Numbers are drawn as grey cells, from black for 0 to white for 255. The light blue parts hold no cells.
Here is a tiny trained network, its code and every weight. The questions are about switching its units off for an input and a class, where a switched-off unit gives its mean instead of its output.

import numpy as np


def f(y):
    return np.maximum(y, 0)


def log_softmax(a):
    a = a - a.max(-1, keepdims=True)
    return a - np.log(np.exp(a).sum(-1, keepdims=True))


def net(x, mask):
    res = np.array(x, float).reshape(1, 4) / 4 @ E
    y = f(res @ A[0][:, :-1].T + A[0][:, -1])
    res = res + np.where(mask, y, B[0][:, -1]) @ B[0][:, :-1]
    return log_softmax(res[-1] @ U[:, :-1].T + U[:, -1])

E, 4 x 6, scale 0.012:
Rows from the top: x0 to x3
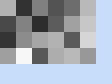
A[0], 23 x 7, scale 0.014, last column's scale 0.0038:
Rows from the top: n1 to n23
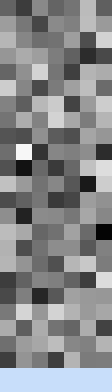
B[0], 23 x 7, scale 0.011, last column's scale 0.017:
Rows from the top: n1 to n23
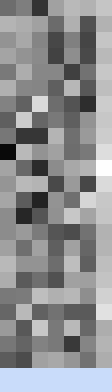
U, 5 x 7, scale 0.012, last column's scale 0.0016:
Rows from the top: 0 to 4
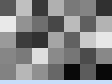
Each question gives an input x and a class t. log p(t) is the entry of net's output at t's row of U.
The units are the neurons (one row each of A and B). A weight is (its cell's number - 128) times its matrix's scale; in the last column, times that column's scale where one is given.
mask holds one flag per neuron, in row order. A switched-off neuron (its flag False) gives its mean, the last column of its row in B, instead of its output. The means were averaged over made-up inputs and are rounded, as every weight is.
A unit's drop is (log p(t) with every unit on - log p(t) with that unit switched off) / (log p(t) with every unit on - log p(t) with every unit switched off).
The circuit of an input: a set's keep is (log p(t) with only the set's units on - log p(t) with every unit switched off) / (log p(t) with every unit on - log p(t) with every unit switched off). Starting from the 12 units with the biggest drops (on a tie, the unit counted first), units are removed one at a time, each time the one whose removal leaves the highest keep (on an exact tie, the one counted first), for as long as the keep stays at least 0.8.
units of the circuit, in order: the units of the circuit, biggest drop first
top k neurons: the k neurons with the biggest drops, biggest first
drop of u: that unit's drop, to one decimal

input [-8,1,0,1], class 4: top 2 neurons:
n11; n1
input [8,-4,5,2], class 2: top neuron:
n12
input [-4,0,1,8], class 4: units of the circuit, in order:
n11; n20
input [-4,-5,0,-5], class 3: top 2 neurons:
n11; n7
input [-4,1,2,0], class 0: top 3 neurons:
n7; n12; n3
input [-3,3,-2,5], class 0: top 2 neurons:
n7; n10
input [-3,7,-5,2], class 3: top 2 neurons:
n10; n11
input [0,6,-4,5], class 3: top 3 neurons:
n10; n11; n19
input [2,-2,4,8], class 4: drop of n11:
0.1
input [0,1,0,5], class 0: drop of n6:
0.0
